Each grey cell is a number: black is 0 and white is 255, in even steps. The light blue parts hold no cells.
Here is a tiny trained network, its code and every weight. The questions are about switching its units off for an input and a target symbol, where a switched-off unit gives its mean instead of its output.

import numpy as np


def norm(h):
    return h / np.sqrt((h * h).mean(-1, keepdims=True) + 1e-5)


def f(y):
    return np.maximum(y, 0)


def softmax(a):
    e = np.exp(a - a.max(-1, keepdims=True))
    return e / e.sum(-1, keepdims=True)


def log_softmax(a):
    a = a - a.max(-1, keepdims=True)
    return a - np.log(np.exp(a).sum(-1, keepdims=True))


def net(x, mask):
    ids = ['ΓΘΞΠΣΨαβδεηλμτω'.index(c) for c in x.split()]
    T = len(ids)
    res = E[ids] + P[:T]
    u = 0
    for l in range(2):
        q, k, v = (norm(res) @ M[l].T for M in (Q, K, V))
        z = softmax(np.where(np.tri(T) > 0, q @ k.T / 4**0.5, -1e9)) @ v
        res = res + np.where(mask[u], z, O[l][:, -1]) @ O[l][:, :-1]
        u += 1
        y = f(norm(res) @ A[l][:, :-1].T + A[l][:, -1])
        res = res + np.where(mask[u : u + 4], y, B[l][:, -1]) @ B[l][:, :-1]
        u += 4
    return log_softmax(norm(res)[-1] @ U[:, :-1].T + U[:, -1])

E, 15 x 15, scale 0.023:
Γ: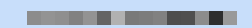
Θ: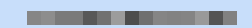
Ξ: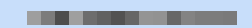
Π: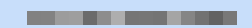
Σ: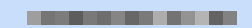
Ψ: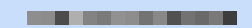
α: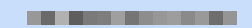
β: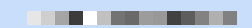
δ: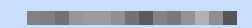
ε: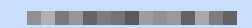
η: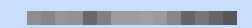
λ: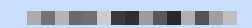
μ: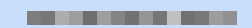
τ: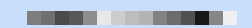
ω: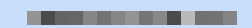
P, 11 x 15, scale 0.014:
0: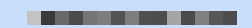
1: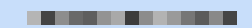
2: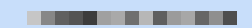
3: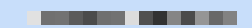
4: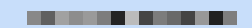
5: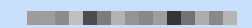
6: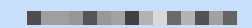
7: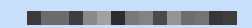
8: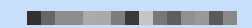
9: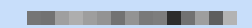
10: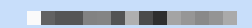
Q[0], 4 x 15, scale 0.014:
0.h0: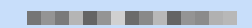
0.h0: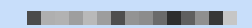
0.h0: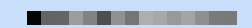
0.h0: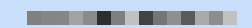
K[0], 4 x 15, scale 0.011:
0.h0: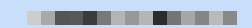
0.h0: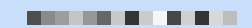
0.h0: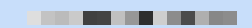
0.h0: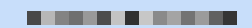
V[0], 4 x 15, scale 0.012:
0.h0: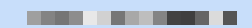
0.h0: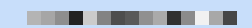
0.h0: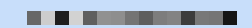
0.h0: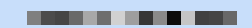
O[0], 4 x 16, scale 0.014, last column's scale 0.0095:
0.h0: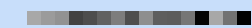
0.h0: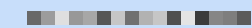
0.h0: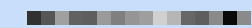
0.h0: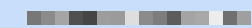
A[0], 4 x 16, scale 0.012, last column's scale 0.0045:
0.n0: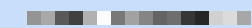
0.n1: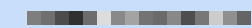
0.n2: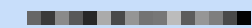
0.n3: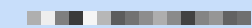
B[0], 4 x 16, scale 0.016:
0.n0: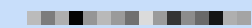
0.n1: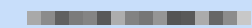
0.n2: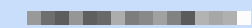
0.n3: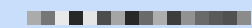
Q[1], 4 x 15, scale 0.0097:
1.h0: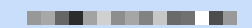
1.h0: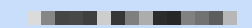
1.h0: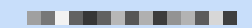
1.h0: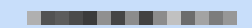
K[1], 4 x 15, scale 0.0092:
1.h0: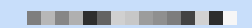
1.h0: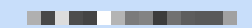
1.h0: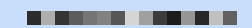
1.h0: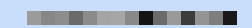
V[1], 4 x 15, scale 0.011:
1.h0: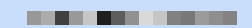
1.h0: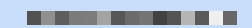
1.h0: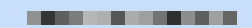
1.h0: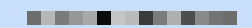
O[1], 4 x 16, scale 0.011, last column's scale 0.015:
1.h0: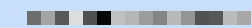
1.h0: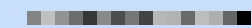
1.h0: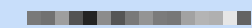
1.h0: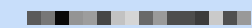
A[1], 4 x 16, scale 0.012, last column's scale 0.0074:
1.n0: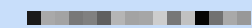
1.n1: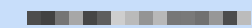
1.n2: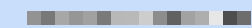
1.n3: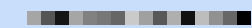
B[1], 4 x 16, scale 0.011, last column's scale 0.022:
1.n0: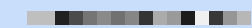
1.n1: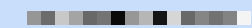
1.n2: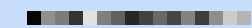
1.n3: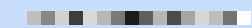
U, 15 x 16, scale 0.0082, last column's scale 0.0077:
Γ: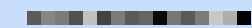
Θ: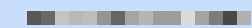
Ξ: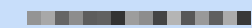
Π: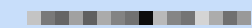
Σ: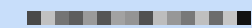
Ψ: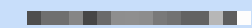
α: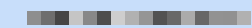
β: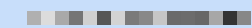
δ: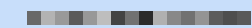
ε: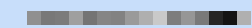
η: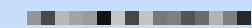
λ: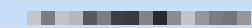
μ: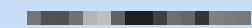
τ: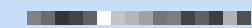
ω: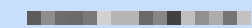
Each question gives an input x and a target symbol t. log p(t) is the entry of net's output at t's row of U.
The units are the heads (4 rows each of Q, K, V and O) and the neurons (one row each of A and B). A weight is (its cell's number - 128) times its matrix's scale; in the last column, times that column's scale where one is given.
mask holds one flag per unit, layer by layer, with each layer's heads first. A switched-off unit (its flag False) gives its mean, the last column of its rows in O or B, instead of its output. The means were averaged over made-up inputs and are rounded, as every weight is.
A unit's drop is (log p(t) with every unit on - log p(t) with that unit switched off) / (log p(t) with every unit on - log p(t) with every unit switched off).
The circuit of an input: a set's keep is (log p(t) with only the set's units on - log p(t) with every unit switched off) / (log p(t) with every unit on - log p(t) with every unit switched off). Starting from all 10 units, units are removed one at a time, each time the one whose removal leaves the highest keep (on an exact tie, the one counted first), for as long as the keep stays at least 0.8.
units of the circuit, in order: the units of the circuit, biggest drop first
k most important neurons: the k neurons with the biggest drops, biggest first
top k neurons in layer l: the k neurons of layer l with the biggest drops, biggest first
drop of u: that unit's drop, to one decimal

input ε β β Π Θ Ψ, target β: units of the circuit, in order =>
[0.h0]
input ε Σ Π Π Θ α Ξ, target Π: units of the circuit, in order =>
[0.h0; 1.n3]
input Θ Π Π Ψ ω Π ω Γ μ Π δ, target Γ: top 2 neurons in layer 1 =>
[1.n2; 1.n1]
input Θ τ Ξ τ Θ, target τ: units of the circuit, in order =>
[0.h0; 0.n0]
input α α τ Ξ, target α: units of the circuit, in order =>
[0.h0; 1.h0]
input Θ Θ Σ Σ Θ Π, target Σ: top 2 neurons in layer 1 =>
[1.n0; 1.n2]
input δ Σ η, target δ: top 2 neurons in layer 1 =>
[1.n0; 1.n2]
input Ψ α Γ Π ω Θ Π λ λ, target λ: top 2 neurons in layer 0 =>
[0.n1; 0.n2]
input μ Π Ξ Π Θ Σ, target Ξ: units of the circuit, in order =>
[1.n1; 0.h0; 1.n0; 1.n3]
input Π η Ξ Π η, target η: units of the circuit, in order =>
[0.h0; 0.n2; 1.n0]
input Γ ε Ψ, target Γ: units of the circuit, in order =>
[1.n2; 0.h0; 1.n1]
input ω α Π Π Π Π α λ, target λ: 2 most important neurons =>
[0.n1; 1.n2]
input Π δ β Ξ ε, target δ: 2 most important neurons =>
[1.n0; 0.n2]
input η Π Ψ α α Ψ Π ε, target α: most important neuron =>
[1.n3]
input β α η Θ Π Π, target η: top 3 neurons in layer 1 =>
[1.n1; 1.n0; 1.n3]
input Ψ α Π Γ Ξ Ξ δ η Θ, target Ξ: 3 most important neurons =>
[1.n1; 1.n0; 1.n3]
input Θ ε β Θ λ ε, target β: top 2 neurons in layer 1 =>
[1.n0; 1.n1]
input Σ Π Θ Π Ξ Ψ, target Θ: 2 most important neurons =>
[1.n1; 0.n1]
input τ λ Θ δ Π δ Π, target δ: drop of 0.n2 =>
0.1
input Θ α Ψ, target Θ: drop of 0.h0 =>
0.7
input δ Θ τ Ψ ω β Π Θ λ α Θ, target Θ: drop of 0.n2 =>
0.0
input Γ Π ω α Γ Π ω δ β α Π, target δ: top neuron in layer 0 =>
[0.n2]
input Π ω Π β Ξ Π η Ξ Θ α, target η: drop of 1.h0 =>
0.2
